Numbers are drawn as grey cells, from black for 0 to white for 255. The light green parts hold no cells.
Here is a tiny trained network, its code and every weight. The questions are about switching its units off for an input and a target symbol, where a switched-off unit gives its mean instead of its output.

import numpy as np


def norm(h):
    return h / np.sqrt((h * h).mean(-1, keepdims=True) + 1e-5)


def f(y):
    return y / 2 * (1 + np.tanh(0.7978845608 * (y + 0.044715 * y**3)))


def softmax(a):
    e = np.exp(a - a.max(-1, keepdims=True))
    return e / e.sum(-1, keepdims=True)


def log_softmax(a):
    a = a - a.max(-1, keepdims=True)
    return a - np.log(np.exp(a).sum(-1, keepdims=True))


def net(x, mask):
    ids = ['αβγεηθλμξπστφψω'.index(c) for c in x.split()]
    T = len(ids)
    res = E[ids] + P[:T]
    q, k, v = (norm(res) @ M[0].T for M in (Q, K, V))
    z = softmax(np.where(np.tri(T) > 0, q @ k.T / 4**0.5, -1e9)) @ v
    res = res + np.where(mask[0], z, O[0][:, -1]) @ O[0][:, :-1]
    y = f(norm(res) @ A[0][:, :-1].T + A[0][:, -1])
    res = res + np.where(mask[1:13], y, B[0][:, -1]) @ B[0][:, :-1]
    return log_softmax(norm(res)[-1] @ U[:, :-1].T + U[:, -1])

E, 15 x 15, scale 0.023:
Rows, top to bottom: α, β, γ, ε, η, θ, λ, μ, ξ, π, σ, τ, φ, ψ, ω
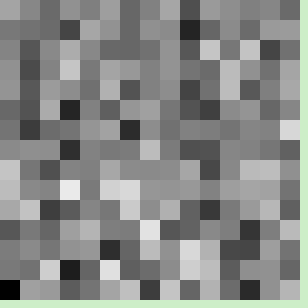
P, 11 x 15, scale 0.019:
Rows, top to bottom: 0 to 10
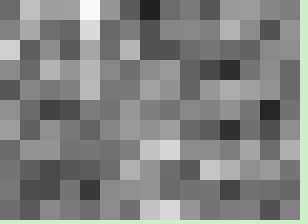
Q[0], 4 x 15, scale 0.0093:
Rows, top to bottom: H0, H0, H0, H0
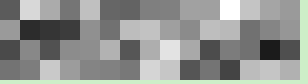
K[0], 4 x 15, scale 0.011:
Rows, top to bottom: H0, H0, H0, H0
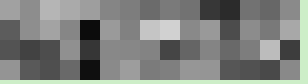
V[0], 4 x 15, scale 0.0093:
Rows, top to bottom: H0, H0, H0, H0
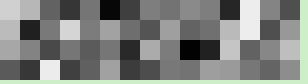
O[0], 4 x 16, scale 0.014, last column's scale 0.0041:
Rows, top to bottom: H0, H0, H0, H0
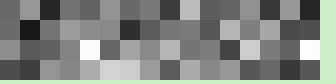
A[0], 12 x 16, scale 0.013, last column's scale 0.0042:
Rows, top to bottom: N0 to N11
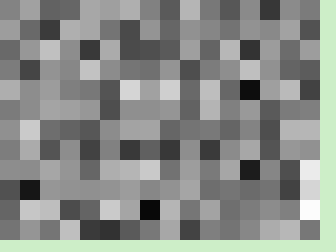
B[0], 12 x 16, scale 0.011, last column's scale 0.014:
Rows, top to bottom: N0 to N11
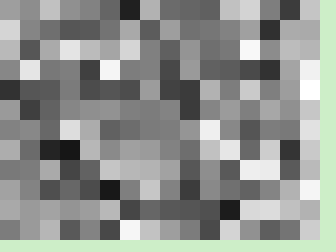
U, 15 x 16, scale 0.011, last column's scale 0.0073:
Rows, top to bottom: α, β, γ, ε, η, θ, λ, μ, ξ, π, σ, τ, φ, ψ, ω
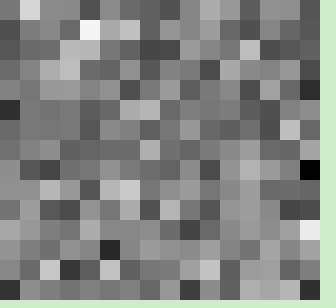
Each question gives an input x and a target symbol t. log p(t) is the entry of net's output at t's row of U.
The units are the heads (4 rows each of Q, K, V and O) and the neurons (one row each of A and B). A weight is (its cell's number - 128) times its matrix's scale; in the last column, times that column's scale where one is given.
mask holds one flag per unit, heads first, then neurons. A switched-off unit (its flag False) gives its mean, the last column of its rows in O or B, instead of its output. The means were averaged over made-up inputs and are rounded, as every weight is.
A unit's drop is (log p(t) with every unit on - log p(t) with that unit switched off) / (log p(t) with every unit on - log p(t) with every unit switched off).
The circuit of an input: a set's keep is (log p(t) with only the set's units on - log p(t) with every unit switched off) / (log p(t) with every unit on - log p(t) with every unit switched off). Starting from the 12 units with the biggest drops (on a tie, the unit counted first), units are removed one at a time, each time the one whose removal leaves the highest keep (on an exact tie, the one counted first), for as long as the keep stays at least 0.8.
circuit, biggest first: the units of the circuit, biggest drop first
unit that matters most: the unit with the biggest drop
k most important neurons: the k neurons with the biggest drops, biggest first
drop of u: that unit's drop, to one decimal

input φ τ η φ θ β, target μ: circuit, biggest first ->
N0; H0
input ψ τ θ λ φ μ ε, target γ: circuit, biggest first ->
H0; N9; N6
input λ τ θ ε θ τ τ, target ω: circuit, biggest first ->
N4; H0
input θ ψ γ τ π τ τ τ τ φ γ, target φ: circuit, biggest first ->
H0; N6; N3
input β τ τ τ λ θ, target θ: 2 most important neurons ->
N3; N9
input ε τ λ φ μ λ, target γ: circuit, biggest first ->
H0; N9; N6
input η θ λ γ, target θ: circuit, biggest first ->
H0; N9; N3; N10
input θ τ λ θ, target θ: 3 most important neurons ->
N9; N3; N10
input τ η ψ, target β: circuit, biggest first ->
H0
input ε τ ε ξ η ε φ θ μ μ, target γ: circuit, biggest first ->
H0; N9; N6; N11
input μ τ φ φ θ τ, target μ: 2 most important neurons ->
N0; N2
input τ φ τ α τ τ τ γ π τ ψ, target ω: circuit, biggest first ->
H0; N4; N0
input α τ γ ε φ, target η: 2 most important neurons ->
N3; N4
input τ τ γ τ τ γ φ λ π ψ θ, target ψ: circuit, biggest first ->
H0; N8
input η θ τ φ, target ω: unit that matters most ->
N4
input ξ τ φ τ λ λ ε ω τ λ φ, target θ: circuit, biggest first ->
H0; N3; N10; N7
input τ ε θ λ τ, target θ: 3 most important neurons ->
N9; N3; N10
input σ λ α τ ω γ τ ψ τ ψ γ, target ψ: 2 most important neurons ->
N8; N11
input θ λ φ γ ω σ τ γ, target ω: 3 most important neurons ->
N4; N0; N7
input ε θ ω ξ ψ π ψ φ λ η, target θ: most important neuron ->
N9
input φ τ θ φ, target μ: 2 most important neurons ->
N0; N6
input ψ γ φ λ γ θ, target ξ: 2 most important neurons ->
N2; N11
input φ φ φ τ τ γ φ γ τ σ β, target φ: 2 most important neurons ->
N6; N3
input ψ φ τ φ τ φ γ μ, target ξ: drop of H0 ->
1.2
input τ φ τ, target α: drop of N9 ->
0.1
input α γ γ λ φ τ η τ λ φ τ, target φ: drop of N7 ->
0.3
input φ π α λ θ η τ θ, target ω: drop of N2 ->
0.1
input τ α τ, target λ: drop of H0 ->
0.7
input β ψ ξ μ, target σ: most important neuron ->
N7
